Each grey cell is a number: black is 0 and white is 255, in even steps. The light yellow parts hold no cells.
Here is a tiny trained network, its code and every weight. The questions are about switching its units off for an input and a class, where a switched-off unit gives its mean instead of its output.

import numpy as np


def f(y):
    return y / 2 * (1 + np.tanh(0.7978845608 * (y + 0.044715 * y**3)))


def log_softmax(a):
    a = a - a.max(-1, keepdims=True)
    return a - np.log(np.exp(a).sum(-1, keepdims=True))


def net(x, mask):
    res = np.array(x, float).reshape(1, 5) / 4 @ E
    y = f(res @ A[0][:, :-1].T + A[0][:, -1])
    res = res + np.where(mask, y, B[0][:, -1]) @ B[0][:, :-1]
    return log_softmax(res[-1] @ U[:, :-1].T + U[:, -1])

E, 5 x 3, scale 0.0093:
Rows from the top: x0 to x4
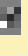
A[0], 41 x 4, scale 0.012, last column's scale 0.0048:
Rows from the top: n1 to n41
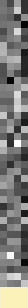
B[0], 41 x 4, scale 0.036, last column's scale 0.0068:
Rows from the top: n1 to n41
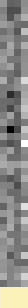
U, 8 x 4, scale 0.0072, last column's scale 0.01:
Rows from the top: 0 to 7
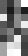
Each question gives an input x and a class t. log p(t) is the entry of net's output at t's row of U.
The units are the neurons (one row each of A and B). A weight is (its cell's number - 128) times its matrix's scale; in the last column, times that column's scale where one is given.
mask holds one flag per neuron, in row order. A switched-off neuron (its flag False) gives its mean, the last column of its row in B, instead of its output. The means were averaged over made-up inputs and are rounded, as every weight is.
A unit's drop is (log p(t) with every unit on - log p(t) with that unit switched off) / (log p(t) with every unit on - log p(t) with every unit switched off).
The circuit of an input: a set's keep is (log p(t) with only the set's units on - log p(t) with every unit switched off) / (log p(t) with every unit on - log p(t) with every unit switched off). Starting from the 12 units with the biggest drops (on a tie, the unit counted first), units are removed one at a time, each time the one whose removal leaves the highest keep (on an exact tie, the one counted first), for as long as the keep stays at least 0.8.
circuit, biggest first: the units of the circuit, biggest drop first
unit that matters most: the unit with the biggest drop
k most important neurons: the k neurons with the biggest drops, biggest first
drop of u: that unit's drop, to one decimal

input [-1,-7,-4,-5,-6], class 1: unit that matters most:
n14
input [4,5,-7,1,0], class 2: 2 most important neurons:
[n37 n40]
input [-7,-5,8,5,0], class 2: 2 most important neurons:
[n12 n24]
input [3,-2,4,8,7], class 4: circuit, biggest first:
[n17 n7]
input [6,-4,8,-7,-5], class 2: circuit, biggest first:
[n12 n24]
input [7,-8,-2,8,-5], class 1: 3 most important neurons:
[n21 n16 n14]
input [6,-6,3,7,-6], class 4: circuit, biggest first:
[n17 n7]
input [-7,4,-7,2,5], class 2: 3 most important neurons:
[n37 n40 n21]
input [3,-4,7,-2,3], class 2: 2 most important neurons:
[n12 n24]
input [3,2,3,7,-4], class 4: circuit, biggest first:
[n17 n7 n32]
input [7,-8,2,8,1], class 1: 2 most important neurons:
[n21 n16]
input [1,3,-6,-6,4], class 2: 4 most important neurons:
[n37 n40 n21 n32]
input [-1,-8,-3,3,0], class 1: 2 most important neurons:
[n21 n14]
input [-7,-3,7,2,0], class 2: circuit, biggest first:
[n12]
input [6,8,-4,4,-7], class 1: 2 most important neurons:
[n19 n26]
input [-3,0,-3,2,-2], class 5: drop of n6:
0.0
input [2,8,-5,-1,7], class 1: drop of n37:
0.1
